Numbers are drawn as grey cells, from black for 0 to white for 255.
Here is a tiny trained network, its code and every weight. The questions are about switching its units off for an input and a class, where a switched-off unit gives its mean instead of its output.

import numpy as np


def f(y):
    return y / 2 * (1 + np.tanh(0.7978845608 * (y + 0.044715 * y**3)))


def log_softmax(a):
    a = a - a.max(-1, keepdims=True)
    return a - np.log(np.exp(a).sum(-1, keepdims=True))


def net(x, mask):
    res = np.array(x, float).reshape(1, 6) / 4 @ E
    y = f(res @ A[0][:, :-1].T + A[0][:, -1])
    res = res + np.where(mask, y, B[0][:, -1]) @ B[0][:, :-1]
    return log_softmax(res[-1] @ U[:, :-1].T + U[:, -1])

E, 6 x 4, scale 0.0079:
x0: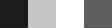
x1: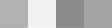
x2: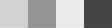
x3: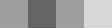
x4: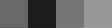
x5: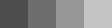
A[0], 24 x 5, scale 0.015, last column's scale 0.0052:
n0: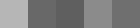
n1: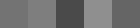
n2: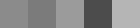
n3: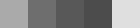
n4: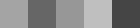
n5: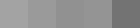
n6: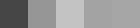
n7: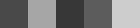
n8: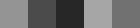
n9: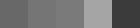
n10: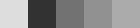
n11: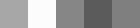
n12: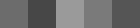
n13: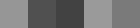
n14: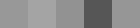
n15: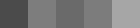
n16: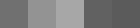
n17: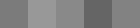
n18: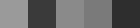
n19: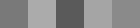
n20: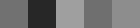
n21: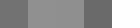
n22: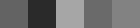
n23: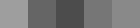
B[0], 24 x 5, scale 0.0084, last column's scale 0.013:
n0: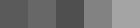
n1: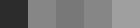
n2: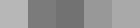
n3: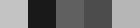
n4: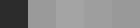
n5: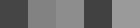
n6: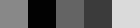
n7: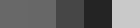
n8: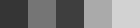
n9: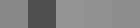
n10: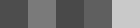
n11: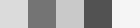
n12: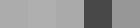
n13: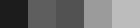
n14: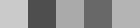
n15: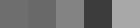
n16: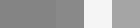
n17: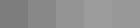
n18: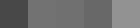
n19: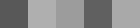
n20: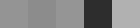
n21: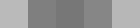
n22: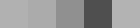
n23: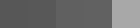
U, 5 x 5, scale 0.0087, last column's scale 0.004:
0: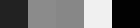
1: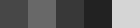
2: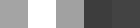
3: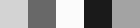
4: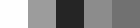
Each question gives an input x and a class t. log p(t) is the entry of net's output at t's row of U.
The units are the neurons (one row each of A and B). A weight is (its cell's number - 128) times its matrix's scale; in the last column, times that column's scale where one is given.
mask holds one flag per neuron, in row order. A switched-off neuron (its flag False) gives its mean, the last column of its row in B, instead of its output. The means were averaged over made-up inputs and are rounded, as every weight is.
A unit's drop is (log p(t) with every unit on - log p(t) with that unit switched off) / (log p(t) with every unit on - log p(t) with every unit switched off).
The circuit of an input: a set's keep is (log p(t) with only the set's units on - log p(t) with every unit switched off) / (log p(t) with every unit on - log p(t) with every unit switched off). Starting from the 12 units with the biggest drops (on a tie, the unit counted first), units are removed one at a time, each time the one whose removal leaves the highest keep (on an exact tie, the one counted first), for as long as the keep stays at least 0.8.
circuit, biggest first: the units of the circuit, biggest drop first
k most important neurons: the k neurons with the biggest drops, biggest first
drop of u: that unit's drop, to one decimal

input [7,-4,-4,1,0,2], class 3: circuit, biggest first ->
n8, n13
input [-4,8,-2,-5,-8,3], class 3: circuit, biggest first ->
n11
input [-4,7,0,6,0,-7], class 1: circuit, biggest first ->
n10, n5
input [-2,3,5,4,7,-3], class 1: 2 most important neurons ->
n10, n11
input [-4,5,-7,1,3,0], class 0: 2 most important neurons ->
n6, n8
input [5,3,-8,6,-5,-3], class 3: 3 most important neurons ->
n8, n13, n10
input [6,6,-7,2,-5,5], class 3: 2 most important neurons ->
n11, n8
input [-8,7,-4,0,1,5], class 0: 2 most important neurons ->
n6, n8
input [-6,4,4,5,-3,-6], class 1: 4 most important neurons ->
n10, n0, n5, n23
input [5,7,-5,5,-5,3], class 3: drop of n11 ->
0.1
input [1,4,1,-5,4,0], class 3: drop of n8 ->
0.2
